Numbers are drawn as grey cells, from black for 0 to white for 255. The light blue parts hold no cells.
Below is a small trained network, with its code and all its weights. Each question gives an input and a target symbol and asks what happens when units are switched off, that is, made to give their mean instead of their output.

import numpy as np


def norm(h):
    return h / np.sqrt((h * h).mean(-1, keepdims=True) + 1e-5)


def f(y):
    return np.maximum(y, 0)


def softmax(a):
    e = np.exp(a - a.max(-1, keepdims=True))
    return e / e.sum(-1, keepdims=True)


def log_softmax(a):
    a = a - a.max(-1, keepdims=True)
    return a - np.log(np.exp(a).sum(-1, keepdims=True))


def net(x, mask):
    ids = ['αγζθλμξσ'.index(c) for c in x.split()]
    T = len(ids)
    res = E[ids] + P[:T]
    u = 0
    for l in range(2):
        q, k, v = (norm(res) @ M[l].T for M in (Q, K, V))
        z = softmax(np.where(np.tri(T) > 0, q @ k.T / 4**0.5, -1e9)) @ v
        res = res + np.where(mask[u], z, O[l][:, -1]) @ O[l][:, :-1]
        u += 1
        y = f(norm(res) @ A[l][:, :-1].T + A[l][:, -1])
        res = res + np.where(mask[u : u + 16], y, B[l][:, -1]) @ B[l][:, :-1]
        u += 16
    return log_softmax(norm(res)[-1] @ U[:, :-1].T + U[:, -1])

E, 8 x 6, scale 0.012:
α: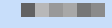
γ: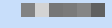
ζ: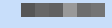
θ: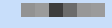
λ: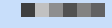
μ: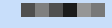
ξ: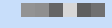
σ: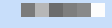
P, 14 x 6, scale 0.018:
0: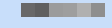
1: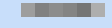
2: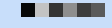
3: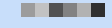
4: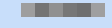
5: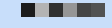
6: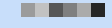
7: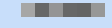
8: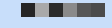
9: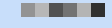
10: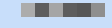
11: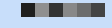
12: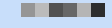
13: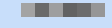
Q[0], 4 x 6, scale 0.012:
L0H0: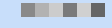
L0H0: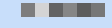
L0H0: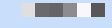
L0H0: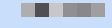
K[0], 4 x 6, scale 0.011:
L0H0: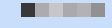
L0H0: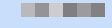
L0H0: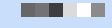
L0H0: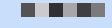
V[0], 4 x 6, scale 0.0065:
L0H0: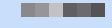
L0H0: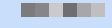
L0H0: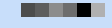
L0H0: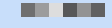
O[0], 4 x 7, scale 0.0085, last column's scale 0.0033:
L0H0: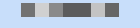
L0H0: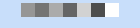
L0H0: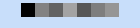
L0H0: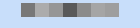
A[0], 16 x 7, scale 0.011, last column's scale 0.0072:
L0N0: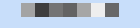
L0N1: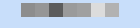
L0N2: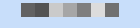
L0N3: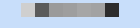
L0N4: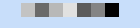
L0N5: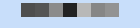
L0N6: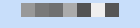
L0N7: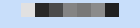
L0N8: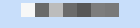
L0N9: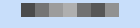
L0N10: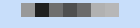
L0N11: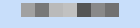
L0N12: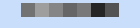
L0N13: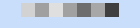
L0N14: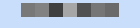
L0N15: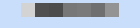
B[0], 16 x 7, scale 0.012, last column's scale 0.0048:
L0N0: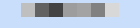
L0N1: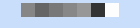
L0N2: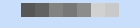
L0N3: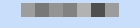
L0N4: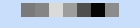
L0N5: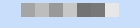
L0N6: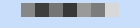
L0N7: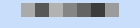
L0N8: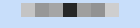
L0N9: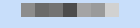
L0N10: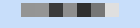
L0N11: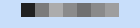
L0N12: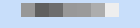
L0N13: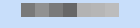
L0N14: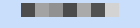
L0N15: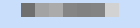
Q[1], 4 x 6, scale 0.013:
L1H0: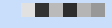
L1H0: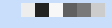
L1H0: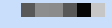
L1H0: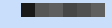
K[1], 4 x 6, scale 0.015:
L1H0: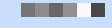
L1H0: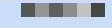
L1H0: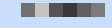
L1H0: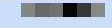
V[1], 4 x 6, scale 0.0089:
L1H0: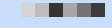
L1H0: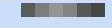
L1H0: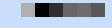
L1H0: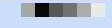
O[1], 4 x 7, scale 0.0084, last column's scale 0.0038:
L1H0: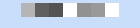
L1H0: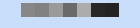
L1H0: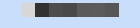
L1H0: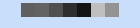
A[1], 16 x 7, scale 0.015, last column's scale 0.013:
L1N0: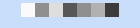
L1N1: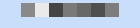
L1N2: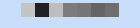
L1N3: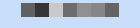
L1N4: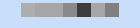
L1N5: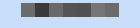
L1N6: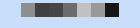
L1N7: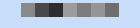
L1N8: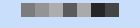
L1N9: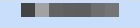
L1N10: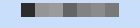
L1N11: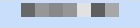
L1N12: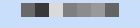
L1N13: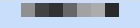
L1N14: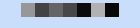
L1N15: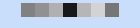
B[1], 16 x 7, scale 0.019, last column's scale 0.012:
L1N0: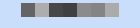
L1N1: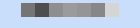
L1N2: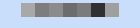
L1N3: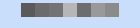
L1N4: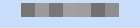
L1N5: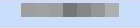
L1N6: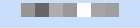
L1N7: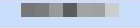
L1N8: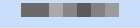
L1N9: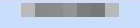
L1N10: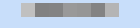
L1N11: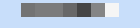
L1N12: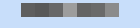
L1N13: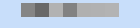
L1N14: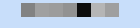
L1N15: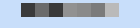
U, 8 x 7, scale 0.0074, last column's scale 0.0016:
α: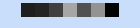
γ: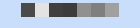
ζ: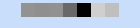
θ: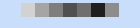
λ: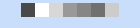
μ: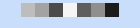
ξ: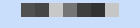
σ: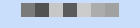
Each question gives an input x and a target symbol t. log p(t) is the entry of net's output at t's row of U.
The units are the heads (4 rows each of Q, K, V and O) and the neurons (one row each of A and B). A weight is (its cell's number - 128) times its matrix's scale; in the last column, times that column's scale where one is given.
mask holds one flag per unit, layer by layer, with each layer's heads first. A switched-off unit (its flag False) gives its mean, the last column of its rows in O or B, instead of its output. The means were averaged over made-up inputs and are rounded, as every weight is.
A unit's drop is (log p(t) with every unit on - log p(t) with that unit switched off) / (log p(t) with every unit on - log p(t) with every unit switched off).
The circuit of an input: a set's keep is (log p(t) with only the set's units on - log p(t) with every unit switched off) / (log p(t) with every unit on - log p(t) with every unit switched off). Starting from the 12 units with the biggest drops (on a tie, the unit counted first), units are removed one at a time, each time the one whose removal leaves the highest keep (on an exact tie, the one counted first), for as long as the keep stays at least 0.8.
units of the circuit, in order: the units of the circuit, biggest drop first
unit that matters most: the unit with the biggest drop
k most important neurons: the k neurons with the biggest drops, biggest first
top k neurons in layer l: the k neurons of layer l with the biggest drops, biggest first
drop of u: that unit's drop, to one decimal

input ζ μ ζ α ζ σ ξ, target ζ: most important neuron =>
L0N9
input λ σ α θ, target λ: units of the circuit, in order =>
L1H0; L0N5; L0N6; L1N11
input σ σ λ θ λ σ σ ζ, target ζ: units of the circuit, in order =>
L1N14; L0N10
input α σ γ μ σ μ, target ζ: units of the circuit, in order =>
L1H0; L1N14
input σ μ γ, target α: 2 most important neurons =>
L0N5; L1N11
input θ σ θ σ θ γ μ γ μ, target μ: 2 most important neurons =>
L1N9; L1N10
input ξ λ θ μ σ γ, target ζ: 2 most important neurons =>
L0N10; L1N14
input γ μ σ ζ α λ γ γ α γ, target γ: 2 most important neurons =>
L0N10; L1N0
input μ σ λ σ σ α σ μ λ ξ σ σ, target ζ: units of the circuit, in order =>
L1H0; L1N14
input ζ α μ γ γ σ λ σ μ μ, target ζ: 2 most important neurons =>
L0N9; L1N14
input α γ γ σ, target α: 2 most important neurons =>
L1N15; L1N1
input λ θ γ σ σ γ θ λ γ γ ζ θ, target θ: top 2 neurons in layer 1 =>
L1N9; L1N10
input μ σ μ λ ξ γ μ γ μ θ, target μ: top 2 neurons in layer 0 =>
L0N5; L0N6
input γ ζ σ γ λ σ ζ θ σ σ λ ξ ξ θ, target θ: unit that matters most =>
L0N7
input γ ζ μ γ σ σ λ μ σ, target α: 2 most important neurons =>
L0N1; L0N5
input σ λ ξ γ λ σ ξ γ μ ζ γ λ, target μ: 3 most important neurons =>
L1N10; L1N9; L0N8
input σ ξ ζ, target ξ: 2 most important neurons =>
L0N4; L1N8
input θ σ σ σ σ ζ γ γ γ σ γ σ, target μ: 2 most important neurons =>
L1N10; L1N9
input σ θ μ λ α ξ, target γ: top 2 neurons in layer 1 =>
L1N15; L1N11
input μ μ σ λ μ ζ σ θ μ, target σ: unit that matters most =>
L1H0
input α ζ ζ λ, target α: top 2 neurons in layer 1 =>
L1N15; L1N1
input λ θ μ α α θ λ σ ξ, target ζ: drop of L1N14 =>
0.2
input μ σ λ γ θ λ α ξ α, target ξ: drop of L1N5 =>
0.0
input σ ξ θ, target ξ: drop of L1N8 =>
0.1
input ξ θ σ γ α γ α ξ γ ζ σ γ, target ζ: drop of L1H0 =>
0.7
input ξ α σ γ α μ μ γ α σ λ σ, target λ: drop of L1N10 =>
0.1
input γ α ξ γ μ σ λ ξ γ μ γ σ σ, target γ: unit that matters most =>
L0H0
